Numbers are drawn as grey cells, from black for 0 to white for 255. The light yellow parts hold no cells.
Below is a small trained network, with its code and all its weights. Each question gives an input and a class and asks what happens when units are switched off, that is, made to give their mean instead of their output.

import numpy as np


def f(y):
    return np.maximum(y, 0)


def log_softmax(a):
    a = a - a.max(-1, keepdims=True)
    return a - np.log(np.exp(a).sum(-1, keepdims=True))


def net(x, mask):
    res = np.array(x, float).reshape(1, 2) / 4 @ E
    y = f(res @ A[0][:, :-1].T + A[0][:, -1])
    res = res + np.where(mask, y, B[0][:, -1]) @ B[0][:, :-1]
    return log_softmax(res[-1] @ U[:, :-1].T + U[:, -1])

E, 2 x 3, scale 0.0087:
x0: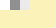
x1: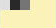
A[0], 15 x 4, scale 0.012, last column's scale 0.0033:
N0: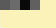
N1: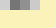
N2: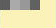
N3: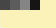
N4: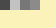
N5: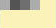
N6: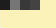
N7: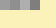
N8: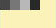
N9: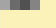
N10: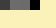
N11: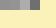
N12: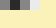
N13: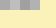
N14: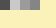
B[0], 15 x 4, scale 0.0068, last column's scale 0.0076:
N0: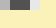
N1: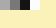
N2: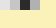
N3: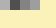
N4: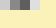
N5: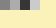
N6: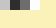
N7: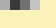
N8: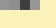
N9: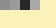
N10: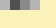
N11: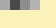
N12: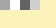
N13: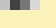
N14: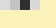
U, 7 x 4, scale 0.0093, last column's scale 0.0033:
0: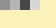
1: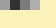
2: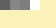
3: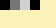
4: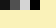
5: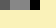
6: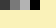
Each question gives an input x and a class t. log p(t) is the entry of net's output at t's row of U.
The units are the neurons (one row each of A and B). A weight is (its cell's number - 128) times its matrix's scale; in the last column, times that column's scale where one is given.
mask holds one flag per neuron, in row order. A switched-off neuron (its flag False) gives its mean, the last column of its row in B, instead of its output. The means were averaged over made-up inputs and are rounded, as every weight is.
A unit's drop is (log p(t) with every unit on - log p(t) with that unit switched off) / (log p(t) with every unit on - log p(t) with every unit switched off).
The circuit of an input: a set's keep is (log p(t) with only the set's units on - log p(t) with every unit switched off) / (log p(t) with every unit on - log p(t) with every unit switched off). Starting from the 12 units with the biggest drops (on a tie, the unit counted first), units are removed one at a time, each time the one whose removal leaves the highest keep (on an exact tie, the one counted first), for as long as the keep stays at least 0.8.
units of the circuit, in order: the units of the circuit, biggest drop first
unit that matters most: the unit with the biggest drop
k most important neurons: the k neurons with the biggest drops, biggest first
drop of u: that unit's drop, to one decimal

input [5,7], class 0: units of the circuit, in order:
[N12 N5]
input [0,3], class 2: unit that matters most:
N14
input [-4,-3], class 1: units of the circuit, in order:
[N6 N12]
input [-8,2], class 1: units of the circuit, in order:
[N6 N0]
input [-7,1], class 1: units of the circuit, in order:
[N6 N0]
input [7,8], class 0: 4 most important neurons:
[N12 N5 N1 N6]
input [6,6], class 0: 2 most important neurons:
[N12 N5]
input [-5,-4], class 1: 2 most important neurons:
[N6 N12]
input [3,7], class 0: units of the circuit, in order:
[N12 N5]
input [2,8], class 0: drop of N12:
0.2
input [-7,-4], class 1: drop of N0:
0.1
